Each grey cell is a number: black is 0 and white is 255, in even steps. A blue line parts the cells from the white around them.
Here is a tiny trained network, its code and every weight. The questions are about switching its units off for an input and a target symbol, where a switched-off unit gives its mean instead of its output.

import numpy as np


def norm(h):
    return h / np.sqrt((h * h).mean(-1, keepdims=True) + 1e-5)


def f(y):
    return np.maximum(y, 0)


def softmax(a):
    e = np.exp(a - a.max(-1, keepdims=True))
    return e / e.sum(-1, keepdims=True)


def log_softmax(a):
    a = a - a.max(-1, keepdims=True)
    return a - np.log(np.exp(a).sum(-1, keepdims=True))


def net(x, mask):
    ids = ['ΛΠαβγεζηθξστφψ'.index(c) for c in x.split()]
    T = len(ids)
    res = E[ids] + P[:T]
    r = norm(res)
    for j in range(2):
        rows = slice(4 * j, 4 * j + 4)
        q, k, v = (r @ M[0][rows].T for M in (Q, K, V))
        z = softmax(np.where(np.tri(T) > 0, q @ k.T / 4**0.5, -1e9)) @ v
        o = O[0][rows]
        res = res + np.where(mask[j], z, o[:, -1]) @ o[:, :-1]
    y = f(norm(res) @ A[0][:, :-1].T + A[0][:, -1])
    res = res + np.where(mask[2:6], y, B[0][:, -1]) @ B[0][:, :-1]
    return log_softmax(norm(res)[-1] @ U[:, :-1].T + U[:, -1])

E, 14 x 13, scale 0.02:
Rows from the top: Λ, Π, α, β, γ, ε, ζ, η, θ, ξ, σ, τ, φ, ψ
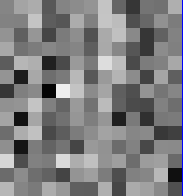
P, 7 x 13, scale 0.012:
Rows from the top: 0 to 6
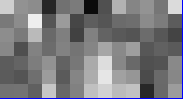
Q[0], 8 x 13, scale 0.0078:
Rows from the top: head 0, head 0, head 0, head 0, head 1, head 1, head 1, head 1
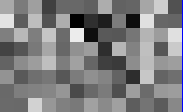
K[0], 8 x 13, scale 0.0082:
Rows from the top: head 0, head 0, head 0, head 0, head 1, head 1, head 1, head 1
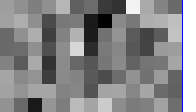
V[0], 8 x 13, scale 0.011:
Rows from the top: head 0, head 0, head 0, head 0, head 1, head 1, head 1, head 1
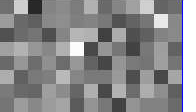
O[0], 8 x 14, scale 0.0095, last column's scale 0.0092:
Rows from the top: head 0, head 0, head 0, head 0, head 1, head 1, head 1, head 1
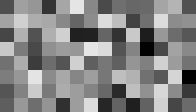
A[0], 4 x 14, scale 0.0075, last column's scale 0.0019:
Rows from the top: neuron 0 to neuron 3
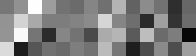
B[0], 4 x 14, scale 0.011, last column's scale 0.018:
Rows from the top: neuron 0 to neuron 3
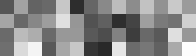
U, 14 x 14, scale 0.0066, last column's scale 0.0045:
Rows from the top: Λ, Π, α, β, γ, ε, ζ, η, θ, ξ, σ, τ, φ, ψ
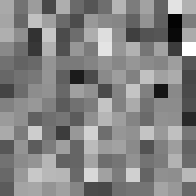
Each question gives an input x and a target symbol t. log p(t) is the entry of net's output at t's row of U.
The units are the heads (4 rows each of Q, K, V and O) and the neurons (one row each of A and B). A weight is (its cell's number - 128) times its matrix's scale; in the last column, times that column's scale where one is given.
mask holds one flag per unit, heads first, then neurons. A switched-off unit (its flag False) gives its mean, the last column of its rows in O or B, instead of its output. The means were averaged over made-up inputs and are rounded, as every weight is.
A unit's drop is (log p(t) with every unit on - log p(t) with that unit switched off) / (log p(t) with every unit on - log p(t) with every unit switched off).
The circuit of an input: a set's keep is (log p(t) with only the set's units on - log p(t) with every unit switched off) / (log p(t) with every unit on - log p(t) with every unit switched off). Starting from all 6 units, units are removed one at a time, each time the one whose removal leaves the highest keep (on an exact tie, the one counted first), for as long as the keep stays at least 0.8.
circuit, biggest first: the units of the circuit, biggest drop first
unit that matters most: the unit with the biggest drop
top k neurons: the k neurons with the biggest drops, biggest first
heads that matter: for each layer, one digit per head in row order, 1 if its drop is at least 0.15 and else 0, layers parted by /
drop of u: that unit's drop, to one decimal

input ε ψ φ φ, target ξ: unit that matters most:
head 0
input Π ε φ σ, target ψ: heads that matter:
11
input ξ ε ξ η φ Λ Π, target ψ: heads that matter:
11
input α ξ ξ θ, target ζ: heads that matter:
10
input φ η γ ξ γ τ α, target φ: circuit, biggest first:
[head 1; neuron 3]
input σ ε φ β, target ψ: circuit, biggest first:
[head 1; head 0]
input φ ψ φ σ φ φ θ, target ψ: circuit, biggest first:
[head 0; head 1]
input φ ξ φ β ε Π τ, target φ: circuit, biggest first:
[head 1; head 0; neuron 3]
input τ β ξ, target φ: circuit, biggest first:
[head 1; head 0]
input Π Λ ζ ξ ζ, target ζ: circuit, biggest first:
[head 0; neuron 1]
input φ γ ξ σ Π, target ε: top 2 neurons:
[neuron 3; neuron 0]
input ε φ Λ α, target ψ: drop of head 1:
0.4
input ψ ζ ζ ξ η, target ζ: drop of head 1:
-0.1
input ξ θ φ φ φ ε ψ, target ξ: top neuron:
[neuron 1]
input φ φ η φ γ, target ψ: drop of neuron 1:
0.1
